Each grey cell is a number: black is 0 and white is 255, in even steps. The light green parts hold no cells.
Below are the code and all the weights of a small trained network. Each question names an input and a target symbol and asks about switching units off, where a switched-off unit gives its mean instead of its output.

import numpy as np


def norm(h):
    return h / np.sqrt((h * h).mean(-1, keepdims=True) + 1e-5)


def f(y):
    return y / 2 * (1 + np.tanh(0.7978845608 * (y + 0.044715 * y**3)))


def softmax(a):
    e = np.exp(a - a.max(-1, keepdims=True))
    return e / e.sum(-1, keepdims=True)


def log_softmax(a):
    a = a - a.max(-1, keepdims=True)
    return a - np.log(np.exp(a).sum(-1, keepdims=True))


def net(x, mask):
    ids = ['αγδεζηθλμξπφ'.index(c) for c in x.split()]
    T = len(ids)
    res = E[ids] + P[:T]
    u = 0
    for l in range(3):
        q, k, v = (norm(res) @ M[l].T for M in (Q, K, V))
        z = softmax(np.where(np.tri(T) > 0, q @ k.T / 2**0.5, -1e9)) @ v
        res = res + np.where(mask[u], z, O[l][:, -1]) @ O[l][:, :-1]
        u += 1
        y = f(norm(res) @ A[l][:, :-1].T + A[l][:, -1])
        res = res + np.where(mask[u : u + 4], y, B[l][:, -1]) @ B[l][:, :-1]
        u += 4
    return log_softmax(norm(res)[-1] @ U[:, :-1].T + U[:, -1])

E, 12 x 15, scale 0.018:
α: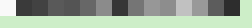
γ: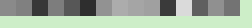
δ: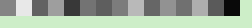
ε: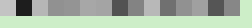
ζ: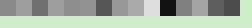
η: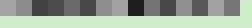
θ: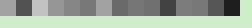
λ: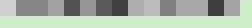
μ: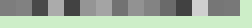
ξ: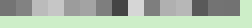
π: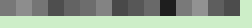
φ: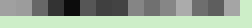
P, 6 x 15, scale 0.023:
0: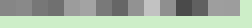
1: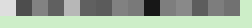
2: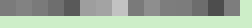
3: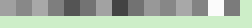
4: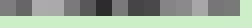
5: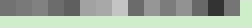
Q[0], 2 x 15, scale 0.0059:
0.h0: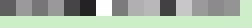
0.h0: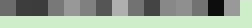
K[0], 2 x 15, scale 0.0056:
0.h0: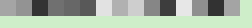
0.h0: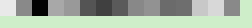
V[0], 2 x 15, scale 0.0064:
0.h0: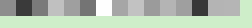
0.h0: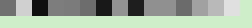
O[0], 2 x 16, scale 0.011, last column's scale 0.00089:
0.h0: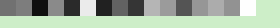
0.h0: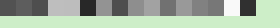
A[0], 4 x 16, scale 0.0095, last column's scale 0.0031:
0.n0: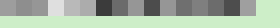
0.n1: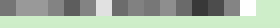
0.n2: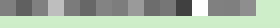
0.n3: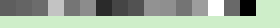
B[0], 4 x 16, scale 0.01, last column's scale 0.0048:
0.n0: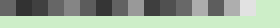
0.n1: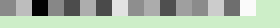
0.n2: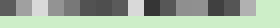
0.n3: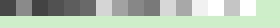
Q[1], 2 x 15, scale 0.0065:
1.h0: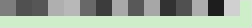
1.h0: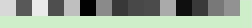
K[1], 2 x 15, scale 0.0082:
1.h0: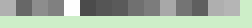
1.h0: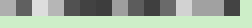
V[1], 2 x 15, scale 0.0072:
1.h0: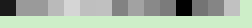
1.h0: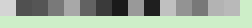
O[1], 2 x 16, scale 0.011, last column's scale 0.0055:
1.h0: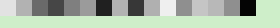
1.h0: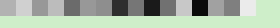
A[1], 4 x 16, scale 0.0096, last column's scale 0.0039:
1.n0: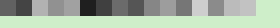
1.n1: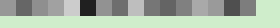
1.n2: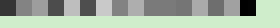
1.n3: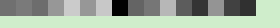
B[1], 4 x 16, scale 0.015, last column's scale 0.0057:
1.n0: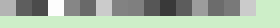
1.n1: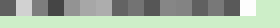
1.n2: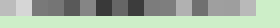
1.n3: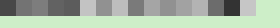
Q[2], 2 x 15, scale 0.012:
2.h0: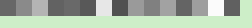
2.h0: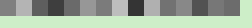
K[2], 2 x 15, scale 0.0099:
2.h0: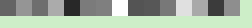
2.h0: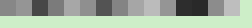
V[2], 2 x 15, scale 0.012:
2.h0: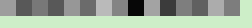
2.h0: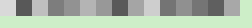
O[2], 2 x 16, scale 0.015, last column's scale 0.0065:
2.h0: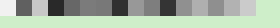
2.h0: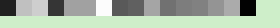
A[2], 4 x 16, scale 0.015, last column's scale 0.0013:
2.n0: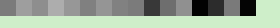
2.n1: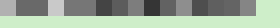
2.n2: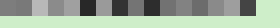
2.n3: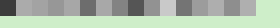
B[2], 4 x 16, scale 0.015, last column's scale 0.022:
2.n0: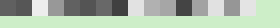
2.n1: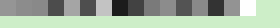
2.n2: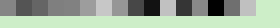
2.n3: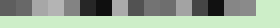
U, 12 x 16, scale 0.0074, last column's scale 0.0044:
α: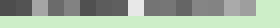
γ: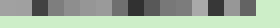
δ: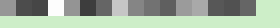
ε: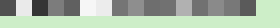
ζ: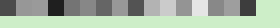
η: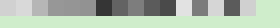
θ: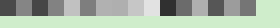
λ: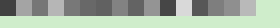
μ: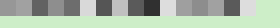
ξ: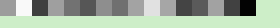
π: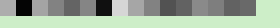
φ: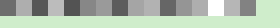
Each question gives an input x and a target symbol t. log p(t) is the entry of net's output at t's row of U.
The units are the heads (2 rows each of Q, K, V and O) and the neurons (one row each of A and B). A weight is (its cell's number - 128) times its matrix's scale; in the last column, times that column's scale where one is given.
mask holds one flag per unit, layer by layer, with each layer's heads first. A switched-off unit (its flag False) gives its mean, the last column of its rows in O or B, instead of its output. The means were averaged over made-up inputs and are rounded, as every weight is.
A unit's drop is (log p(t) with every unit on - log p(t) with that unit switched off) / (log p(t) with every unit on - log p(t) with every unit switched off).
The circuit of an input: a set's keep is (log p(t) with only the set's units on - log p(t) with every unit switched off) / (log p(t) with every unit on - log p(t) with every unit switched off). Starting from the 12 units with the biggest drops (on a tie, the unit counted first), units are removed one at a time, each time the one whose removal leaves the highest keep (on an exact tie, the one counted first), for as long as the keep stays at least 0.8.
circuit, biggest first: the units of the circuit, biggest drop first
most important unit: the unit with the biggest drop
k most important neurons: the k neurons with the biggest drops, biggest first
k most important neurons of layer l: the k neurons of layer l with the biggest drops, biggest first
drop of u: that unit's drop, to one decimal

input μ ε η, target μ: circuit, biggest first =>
1.h0, 2.n1
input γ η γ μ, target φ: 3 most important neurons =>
0.n3, 2.n2, 2.n1
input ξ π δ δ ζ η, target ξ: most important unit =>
0.n1
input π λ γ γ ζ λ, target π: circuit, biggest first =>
1.h0, 2.n1, 0.n0
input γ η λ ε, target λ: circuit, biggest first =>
2.h0, 2.n3, 2.n2
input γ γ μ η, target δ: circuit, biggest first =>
2.h0, 1.h0, 1.n0
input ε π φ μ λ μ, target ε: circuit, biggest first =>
2.n0, 2.h0
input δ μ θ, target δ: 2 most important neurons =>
0.n1, 1.n1
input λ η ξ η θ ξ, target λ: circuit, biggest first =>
2.h0, 2.n3, 0.n1
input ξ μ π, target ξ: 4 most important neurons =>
0.n1, 0.n3, 2.n2, 0.n0
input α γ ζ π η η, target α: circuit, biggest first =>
1.h0, 2.n0
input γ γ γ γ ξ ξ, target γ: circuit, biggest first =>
0.h0, 2.n0, 1.h0
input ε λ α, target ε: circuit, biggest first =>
2.h0, 2.n0
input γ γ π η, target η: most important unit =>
0.h0
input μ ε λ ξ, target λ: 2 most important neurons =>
2.n3, 2.n0
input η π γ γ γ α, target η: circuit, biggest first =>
2.h0, 1.h0, 2.n2, 0.h0
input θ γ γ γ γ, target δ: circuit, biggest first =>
0.n3, 2.h0
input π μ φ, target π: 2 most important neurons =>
0.n1, 2.n1
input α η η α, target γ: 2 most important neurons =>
2.n0, 1.n2
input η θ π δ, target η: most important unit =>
0.h0
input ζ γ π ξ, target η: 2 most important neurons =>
0.n1, 1.n2
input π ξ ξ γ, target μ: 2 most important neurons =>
2.n0, 2.n1
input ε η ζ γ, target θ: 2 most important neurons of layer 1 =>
1.n0, 1.n1
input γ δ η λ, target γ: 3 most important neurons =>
2.n0, 1.n0, 2.n2
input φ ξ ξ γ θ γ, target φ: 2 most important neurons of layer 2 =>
2.n1, 2.n2
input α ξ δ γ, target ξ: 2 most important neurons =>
1.n1, 1.n2
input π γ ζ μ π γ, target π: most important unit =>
1.h0
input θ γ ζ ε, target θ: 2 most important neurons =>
2.n0, 1.n0
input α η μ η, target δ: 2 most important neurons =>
0.n1, 2.n0
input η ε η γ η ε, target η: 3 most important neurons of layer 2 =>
2.n2, 2.n1, 2.n0
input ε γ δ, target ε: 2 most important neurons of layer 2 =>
2.n0, 2.n1
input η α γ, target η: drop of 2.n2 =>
0.2
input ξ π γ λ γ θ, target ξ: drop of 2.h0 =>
0.4
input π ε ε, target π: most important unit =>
1.h0
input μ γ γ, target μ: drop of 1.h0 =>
1.0
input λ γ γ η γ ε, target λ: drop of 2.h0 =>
0.9
